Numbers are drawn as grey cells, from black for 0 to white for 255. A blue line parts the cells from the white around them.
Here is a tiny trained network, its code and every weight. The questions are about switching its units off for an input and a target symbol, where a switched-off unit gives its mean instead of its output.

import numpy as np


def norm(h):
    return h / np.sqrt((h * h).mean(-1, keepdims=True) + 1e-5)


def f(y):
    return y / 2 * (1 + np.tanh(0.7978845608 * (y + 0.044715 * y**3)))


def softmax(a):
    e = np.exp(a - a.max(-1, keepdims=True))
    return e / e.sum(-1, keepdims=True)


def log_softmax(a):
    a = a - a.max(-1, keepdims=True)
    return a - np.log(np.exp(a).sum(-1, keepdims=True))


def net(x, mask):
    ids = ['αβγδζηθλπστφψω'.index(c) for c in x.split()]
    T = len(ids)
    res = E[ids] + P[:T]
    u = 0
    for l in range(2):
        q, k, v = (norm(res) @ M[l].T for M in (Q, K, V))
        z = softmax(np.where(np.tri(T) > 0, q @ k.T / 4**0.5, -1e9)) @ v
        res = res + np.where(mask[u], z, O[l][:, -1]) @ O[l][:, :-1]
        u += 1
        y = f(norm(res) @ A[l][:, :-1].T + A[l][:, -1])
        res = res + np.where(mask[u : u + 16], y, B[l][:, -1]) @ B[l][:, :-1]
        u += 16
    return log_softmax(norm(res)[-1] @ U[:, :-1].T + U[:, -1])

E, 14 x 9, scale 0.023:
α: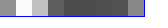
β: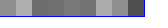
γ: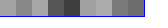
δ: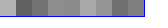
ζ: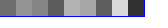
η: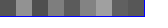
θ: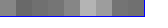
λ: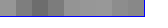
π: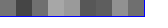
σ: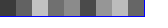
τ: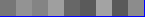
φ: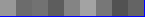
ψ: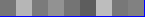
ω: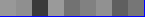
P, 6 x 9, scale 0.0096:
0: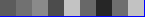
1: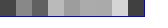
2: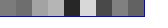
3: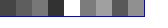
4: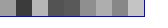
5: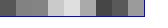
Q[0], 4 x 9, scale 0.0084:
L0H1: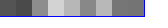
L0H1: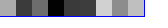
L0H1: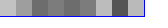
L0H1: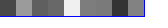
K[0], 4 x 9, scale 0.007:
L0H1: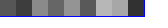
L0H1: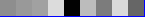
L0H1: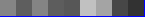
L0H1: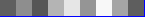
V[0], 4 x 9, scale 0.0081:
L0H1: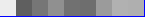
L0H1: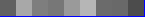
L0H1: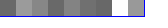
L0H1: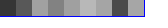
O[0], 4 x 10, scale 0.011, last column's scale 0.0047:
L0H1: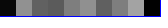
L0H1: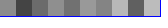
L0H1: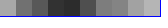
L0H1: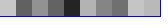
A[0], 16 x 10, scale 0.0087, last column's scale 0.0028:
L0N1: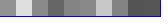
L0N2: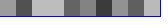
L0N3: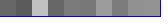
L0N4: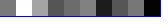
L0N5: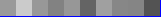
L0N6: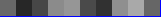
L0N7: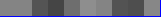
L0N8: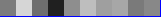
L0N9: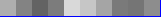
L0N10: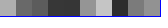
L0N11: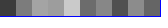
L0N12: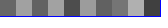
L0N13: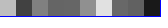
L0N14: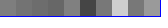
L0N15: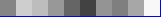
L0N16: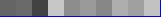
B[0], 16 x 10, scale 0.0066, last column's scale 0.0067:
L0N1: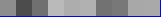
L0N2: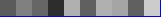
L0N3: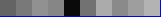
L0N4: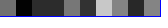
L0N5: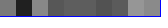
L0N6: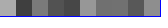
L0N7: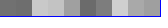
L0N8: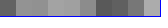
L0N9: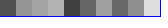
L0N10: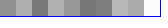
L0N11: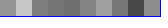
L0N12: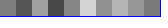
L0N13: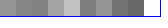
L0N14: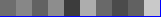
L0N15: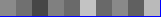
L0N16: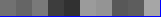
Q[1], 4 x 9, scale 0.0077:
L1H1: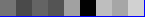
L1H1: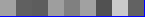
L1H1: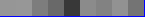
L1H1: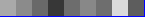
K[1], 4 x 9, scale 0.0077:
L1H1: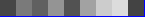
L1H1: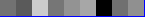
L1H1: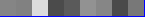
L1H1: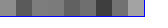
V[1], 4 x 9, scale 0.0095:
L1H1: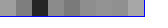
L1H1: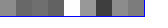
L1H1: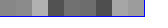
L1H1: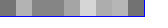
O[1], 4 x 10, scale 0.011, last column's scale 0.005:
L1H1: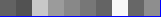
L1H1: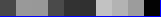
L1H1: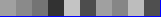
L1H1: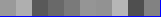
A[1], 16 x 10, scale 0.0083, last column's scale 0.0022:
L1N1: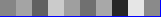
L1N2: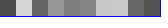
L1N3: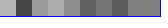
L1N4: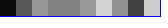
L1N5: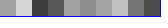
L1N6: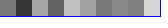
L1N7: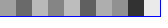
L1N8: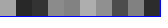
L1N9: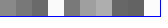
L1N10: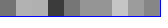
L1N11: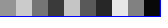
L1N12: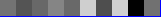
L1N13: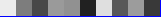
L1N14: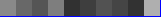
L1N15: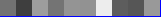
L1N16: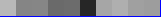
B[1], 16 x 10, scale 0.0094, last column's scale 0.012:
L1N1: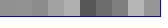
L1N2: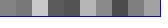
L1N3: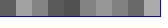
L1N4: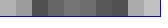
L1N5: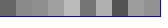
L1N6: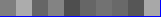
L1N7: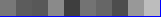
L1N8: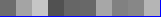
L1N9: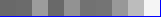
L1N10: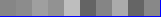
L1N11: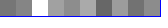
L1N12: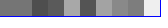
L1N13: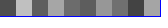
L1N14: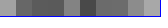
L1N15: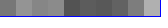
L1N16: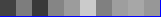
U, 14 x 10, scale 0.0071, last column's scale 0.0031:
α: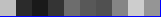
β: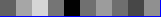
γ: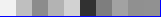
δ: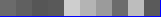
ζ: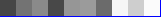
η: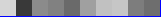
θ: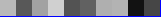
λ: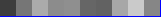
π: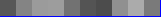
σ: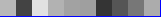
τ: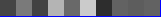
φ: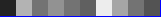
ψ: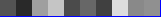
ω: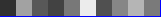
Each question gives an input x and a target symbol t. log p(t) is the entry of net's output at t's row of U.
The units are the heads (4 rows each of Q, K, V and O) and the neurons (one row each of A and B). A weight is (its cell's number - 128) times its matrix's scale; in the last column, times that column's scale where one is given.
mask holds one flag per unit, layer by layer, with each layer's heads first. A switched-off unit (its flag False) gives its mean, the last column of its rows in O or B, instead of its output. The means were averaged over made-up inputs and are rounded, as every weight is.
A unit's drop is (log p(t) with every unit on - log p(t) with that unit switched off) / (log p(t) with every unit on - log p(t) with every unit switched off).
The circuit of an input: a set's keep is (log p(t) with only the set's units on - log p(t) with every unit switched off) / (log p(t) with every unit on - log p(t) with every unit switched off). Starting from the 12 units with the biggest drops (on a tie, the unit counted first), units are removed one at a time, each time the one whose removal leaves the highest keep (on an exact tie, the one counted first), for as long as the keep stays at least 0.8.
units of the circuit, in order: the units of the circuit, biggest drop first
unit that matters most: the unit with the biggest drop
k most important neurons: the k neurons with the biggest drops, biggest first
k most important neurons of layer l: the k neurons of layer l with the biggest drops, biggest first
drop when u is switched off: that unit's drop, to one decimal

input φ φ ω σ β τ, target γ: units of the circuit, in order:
[L1N1; L1N7]
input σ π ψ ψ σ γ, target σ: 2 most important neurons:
[L1N16; L1N13]
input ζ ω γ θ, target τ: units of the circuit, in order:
[L1H1; L0N9]
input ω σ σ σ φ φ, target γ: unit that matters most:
L0H1
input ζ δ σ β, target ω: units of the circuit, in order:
[L0H1; L1N2]
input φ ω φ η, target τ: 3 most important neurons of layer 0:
[L0N9; L0N15; L0N7]
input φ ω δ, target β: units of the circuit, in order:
[L0H1; L1H1]
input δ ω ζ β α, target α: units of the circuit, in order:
[L0N4; L1N14]
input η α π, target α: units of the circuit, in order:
[L0N2; L1N14]
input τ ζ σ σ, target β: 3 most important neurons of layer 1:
[L1N8; L1N12; L1N13]
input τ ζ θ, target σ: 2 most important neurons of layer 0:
[L0N13; L0N5]
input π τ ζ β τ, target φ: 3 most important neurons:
[L1N13; L0N10; L1N16]
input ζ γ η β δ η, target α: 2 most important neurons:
[L1N4; L1N12]
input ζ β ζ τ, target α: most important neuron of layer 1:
[L1N4]
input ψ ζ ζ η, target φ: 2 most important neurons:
[L1N13; L0N10]
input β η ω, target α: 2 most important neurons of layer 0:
[L0N14; L0N13]
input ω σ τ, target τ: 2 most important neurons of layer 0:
[L0N9; L0N16]
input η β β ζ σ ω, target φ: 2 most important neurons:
[L1N13; L1N4]
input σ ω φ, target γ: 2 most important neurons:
[L0N10; L1N2]
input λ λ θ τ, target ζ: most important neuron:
[L0N10]
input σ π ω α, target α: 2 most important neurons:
[L0N4; L1N14]
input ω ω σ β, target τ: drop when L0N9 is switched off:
0.3
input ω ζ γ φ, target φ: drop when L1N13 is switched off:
0.2
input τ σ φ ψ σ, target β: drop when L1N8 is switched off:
0.2
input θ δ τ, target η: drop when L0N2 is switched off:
0.1
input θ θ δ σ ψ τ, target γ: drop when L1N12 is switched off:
-0.1
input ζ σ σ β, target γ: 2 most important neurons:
[L0N10; L1N1]
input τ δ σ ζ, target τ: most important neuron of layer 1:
[L1N6]
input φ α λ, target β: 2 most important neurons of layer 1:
[L1N2; L1N15]
